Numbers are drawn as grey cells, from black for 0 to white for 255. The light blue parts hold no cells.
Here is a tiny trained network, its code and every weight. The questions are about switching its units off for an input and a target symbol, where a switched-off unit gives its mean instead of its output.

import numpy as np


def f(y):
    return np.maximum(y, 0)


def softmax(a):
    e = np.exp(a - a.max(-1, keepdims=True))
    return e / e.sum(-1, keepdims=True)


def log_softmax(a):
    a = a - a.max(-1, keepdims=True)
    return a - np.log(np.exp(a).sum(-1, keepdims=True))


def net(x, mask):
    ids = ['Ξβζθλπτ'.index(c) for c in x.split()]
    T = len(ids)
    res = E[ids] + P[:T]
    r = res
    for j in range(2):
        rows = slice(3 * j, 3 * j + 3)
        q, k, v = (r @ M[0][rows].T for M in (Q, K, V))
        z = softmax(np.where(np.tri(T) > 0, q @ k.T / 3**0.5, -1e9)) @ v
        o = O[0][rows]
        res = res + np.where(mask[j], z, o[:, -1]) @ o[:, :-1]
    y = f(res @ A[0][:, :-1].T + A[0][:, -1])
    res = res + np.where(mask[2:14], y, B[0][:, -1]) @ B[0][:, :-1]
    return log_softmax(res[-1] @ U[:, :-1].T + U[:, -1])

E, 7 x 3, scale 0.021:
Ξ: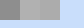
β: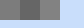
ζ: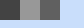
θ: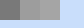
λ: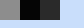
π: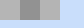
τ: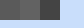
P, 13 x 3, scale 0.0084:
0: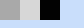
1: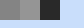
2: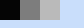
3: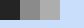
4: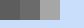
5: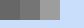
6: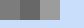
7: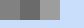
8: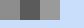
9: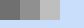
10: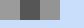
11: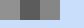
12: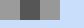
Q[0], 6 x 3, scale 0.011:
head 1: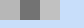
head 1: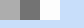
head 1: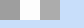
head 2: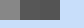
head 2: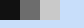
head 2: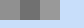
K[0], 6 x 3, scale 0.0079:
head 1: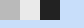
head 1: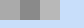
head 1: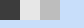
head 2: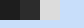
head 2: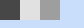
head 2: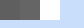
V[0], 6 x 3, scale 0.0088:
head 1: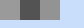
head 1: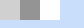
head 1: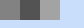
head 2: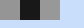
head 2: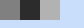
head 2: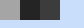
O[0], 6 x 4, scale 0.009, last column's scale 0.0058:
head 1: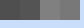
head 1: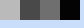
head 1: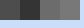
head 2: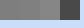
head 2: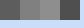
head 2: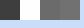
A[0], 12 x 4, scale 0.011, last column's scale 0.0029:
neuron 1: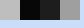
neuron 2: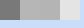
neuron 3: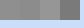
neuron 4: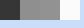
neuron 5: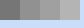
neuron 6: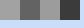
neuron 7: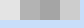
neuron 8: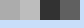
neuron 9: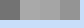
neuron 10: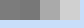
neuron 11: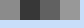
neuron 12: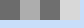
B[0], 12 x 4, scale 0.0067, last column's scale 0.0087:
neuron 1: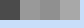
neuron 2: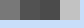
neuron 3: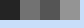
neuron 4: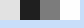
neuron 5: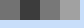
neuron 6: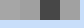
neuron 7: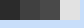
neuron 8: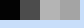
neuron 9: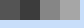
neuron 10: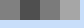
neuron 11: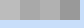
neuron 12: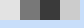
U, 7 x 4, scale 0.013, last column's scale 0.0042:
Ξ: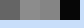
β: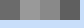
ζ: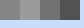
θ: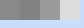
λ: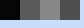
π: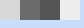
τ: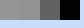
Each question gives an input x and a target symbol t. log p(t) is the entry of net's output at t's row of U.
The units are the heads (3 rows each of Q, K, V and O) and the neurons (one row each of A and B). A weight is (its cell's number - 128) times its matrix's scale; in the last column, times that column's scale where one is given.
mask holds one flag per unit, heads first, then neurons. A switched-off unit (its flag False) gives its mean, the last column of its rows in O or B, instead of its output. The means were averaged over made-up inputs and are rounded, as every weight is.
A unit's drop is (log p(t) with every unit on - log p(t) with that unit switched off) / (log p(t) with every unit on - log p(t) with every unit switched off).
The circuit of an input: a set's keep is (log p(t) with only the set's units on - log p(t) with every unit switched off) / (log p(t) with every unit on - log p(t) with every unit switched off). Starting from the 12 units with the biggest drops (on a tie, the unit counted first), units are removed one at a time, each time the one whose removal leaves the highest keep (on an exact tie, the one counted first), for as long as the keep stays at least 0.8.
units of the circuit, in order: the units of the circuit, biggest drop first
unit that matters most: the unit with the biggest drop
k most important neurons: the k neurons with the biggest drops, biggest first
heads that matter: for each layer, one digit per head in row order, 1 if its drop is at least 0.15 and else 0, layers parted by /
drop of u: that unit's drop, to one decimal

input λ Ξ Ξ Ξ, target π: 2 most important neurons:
neuron 8; neuron 6
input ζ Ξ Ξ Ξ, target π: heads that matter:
11
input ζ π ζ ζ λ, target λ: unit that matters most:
head 1
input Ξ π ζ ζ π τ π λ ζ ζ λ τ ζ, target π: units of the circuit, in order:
neuron 7; neuron 8
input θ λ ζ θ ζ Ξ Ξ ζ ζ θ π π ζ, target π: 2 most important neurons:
neuron 7; neuron 8
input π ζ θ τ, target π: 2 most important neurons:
neuron 4; neuron 7
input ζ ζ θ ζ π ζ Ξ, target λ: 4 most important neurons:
neuron 7; neuron 4; neuron 12; neuron 3
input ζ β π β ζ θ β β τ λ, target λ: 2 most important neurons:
neuron 1; neuron 12
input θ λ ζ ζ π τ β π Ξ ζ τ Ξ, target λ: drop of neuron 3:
0.1
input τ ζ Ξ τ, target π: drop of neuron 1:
0.1
